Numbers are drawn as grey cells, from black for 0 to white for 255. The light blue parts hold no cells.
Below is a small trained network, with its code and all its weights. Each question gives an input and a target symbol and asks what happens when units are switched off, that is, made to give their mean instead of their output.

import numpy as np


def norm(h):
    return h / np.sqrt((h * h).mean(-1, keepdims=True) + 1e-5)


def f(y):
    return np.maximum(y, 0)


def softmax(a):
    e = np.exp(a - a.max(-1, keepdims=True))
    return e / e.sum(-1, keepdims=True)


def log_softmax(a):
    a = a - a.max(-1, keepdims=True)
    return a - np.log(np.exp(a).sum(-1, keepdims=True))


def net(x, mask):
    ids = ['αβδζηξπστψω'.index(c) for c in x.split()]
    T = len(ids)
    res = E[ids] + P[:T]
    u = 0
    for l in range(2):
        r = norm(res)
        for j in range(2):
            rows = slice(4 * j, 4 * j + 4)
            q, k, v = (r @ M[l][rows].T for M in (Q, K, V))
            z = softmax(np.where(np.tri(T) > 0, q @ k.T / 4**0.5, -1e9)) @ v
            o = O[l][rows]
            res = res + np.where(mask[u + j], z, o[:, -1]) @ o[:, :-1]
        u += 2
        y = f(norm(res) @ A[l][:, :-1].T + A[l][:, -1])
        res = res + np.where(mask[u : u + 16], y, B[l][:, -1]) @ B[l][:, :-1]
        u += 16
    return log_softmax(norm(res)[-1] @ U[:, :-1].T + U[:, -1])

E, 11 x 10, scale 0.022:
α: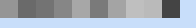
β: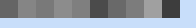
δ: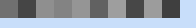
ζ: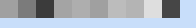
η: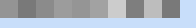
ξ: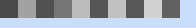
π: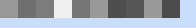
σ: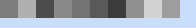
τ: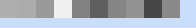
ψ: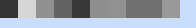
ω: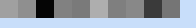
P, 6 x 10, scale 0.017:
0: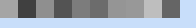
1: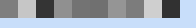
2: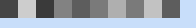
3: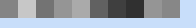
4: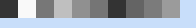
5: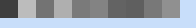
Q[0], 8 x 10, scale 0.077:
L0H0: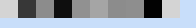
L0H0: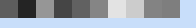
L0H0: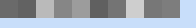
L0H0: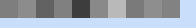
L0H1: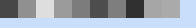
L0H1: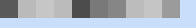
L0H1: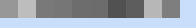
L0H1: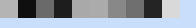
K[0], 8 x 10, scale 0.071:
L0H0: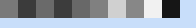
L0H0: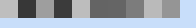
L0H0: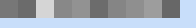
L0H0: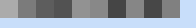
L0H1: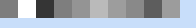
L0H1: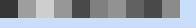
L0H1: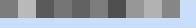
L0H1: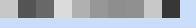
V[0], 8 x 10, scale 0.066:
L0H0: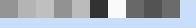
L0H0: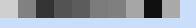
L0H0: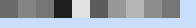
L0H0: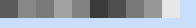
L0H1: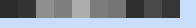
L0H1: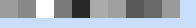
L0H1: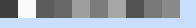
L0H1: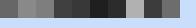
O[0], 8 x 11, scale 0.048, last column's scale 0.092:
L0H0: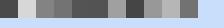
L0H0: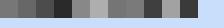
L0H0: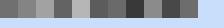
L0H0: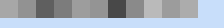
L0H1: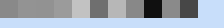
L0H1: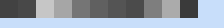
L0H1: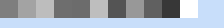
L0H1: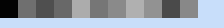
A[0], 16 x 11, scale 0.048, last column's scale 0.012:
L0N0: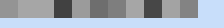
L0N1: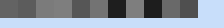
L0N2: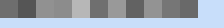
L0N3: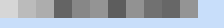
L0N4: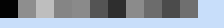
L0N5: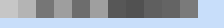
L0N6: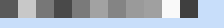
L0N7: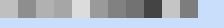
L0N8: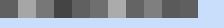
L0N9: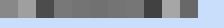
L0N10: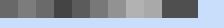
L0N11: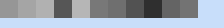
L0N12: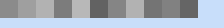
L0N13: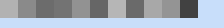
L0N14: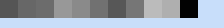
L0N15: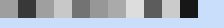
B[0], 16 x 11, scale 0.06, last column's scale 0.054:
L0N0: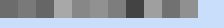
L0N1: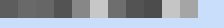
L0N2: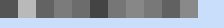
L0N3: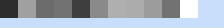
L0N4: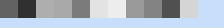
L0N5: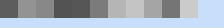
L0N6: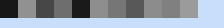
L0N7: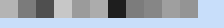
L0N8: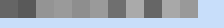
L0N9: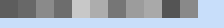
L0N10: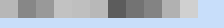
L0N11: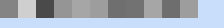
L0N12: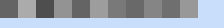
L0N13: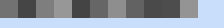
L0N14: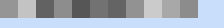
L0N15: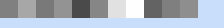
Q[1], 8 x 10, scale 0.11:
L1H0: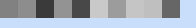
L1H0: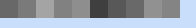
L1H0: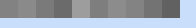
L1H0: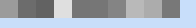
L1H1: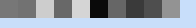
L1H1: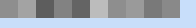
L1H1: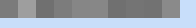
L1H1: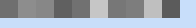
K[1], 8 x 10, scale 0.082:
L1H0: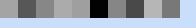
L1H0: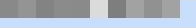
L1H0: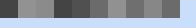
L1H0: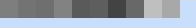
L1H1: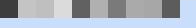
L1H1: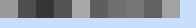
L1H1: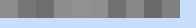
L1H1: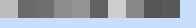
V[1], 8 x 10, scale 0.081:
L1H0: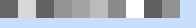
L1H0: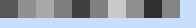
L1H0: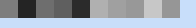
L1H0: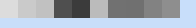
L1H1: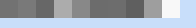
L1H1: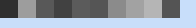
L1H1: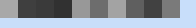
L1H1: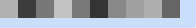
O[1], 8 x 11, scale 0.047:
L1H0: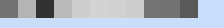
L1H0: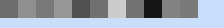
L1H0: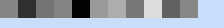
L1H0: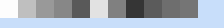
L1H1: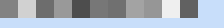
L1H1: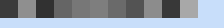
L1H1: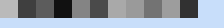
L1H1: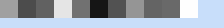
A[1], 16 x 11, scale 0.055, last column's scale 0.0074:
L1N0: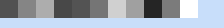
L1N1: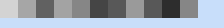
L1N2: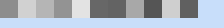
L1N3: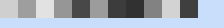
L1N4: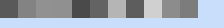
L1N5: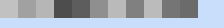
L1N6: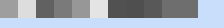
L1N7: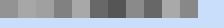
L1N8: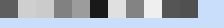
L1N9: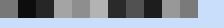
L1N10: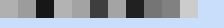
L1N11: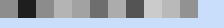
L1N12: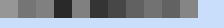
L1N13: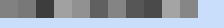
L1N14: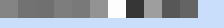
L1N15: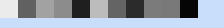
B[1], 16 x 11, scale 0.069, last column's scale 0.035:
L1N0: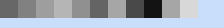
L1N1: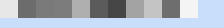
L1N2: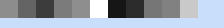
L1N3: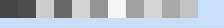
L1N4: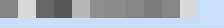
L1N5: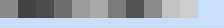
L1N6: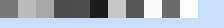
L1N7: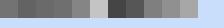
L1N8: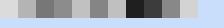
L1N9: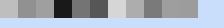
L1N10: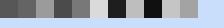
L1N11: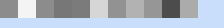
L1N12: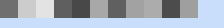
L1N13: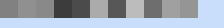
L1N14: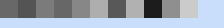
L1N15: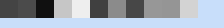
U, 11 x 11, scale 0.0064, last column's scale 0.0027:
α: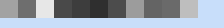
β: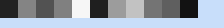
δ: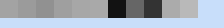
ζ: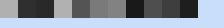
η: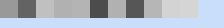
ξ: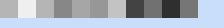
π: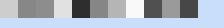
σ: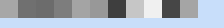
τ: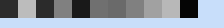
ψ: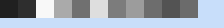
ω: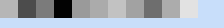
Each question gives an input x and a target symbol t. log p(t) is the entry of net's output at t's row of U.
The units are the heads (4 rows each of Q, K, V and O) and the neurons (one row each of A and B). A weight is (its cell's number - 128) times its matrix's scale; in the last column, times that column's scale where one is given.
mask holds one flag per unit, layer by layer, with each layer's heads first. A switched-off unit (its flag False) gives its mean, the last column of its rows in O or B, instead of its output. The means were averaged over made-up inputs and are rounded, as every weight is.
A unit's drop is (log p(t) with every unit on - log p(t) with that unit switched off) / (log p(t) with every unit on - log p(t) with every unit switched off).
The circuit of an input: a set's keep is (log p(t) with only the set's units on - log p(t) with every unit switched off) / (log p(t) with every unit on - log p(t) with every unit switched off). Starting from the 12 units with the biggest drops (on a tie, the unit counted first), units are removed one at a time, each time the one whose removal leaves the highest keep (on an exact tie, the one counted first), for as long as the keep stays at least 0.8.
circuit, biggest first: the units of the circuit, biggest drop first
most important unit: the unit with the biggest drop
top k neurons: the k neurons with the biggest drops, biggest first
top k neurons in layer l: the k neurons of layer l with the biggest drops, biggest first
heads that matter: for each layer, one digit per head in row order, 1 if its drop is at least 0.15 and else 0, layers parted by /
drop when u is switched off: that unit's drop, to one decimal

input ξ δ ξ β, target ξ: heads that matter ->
10 / 00
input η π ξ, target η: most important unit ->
L0H1
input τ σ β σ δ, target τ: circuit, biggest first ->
(L0H1 L1H1)
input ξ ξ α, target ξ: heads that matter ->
11 / 00
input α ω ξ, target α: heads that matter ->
11 / 10
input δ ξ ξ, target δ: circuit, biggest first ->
(L0H1 L1H1 L1N2 L0N4)
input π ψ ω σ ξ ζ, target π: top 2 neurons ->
(L0N15 L0N7)
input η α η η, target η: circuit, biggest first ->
(L0H1 L1N3 L1N15)
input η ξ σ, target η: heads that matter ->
01 / 11
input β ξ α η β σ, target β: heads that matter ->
01 / 10
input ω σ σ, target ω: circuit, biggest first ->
(L0H0 L1H1)
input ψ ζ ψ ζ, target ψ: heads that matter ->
01 / 00
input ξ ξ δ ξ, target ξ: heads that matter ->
10 / 00
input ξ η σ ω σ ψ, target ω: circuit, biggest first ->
(L0H0)
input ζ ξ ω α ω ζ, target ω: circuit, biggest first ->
(L0H0 L1N9)
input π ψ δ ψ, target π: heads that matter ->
01 / 11
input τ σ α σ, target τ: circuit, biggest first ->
(L0H1 L1H1)
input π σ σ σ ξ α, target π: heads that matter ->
01 / 11
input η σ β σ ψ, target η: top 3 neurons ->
(L1N15 L1N3 L0N3)
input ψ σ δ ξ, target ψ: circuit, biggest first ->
(L0H1)
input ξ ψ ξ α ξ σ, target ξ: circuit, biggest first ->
(L1H0 L0H1)
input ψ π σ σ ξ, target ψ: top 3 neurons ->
(L0N4 L1N1 L1N6)
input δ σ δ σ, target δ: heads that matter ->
11 / 11
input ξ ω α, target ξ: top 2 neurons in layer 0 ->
(L0N11 L0N4)
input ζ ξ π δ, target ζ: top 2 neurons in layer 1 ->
(L1N15 L1N5)
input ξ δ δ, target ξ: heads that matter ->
11 / 00
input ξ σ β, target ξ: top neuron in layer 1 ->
(L1N6)
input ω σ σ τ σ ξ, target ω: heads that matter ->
10 / 01
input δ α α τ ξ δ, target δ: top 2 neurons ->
(L1N2 L0N7)
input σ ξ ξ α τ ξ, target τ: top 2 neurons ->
(L0N6 L1N1)
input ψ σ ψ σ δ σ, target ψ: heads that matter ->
01 / 01
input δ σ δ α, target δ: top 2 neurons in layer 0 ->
(L0N3 L0N7)
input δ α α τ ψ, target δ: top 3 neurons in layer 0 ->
(L0N3 L0N7 L0N5)
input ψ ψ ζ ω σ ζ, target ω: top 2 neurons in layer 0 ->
(L0N1 L0N3)
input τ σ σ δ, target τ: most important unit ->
L0H0
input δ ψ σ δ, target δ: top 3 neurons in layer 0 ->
(L0N3 L0N7 L0N5)
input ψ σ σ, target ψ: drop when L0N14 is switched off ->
-0.1
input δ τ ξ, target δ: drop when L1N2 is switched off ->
0.3
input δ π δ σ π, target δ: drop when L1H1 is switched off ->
0.2
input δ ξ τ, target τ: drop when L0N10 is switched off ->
0.1
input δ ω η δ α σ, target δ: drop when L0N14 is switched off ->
0.0
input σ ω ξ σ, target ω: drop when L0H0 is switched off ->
1.1
